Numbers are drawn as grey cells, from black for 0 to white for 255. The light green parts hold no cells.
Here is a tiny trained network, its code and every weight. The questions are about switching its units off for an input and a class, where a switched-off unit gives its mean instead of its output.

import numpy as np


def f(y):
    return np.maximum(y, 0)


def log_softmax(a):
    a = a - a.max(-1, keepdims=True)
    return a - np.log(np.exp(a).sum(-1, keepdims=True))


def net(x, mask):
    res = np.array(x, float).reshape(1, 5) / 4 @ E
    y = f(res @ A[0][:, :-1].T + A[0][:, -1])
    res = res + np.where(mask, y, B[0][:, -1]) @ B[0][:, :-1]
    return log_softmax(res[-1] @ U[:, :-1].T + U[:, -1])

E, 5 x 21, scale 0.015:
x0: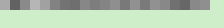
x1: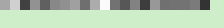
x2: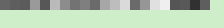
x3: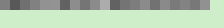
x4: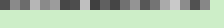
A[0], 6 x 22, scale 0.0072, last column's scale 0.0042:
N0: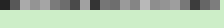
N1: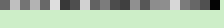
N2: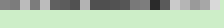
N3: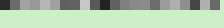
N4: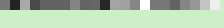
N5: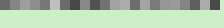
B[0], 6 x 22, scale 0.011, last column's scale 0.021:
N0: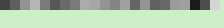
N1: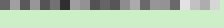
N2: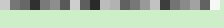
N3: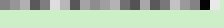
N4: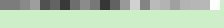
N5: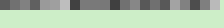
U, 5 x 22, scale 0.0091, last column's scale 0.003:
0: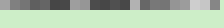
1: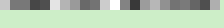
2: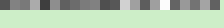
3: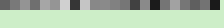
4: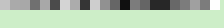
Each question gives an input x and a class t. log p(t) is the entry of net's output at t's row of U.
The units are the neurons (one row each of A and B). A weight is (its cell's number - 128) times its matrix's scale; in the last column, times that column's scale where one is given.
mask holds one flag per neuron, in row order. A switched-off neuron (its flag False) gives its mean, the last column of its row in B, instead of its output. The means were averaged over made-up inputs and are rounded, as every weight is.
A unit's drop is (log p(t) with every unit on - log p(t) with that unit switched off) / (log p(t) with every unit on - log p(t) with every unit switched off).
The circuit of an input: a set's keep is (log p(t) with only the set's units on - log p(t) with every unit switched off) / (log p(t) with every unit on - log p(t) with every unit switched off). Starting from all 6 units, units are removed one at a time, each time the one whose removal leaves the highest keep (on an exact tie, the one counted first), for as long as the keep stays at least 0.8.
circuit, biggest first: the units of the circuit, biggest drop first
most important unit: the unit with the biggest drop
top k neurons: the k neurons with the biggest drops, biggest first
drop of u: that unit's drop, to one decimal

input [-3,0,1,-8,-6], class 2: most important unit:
N2
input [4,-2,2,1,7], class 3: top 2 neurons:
[N3 N0]
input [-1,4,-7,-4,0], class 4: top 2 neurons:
[N4 N1]
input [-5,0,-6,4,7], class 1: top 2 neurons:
[N3 N2]
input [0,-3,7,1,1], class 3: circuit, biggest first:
[N1 N5 N0]
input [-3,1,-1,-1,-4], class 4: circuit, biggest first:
[N4 N1 N2 N3]
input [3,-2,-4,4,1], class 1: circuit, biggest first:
[N1 N2]
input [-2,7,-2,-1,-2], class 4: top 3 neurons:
[N4 N2 N3]
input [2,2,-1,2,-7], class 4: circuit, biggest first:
[N2 N4]
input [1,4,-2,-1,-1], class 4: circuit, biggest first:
[N4 N3]
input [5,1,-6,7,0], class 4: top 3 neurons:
[N4 N1 N3]
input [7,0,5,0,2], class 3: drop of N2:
0.5
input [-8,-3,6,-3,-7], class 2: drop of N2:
0.0
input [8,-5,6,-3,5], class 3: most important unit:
N3
